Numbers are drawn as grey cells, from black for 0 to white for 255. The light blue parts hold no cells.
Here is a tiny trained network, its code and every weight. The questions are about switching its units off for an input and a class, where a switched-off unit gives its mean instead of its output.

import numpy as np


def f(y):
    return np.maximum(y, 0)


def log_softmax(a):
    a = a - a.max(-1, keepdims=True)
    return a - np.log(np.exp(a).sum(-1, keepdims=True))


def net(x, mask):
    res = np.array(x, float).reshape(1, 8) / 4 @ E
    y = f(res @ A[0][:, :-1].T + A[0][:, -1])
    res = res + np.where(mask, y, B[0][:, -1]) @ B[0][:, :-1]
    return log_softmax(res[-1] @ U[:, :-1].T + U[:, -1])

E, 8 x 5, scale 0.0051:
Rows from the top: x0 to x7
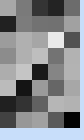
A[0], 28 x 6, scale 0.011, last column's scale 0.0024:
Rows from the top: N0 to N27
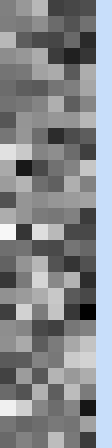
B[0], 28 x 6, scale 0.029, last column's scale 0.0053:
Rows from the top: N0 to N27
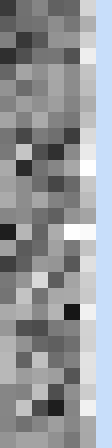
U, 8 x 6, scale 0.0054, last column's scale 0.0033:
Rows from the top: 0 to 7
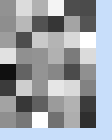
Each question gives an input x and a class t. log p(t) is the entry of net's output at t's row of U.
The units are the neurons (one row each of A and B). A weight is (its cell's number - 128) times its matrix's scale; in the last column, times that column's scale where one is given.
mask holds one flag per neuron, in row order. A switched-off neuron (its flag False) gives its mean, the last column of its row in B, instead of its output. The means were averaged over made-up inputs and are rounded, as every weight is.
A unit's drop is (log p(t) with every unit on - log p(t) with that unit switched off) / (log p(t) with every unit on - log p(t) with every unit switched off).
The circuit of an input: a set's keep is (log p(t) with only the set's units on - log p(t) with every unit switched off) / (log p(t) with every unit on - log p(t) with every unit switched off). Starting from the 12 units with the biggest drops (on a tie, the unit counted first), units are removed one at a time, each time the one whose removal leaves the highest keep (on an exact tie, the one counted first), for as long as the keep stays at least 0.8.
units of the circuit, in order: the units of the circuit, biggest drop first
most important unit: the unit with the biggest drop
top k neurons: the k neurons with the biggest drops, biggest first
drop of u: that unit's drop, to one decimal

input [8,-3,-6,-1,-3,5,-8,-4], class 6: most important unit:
N2
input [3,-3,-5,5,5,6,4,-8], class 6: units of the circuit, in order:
(N10 N2)
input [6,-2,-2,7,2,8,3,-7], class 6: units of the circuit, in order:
(N10 N2)
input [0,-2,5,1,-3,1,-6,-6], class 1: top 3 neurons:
(N25 N9 N16)
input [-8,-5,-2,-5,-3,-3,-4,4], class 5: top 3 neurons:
(N14 N18 N4)
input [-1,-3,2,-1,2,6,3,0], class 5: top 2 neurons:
(N14 N8)
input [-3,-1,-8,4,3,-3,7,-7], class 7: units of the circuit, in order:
(N24 N22)
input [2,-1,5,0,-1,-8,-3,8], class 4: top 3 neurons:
(N3 N0 N16)
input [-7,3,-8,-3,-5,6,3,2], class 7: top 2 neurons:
(N24 N17)
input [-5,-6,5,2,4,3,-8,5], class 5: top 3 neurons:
(N14 N18 N4)
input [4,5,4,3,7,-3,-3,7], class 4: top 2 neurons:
(N3 N8)
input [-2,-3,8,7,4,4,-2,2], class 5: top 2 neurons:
(N14 N18)
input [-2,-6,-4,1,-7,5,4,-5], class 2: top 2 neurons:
(N10 N14)
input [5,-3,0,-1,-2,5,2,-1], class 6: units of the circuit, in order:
(N10)
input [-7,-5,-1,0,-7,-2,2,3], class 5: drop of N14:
0.2
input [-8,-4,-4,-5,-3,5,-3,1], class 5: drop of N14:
0.4
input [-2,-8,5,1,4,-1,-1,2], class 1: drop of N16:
0.1
